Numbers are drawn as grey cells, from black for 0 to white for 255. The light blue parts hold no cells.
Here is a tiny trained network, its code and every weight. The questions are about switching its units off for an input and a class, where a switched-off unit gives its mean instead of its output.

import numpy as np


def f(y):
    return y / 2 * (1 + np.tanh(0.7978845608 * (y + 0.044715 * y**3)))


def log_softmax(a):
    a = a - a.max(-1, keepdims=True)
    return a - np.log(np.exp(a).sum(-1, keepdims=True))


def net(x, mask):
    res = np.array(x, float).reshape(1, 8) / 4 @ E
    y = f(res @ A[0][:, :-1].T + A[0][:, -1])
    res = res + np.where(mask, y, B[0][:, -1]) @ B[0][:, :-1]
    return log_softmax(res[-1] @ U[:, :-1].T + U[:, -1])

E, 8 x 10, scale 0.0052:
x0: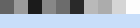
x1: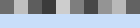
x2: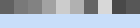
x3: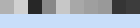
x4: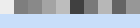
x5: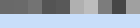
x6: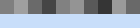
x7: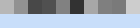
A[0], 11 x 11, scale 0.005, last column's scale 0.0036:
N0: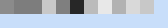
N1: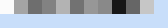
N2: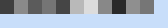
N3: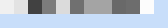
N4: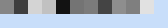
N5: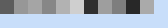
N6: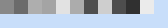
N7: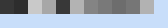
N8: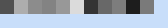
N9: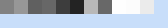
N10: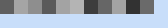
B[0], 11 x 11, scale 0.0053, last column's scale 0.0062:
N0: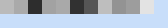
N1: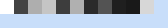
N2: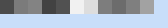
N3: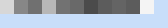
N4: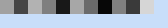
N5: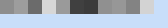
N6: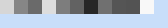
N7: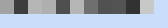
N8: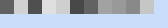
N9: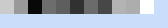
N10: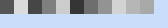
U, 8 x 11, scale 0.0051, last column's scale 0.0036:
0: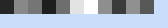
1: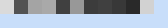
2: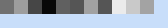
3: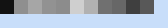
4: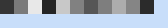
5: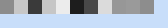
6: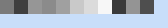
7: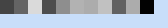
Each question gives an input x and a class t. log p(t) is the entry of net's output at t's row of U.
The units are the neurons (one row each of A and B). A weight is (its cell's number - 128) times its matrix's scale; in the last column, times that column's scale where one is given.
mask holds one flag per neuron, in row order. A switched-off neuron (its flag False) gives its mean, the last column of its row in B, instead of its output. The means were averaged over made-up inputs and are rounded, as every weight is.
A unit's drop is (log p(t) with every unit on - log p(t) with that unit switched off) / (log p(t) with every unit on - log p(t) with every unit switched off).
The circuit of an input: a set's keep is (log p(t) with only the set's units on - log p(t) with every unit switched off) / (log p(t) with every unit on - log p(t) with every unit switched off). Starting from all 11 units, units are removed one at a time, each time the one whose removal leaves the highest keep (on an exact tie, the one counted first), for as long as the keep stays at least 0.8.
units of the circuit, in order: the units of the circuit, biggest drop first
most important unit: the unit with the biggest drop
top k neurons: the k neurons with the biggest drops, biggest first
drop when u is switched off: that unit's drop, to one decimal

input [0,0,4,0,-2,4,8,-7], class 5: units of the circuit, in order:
[N8 N10]
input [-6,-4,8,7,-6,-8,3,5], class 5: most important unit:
N8
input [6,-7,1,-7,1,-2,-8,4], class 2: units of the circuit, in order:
[N9 N6]
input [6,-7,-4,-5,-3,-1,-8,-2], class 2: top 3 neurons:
[N9 N1 N6]
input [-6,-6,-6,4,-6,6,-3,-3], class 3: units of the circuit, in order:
[N2 N3]
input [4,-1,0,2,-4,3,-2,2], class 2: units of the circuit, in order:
[N9 N1 N6]
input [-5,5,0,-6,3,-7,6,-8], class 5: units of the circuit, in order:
[N10 N8]
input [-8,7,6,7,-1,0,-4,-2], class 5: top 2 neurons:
[N8 N10]
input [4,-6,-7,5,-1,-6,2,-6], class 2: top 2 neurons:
[N1 N6]
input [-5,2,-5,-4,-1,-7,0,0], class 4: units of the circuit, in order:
[N1 N3 N6]
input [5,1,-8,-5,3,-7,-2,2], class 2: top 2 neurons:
[N9 N6]
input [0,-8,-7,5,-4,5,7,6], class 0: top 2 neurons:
[N2 N6]
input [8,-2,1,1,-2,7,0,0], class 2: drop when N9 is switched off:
0.3
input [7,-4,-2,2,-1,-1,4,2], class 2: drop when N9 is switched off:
0.2
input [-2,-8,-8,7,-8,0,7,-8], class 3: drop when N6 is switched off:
0.2
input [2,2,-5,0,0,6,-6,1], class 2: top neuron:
[N9]
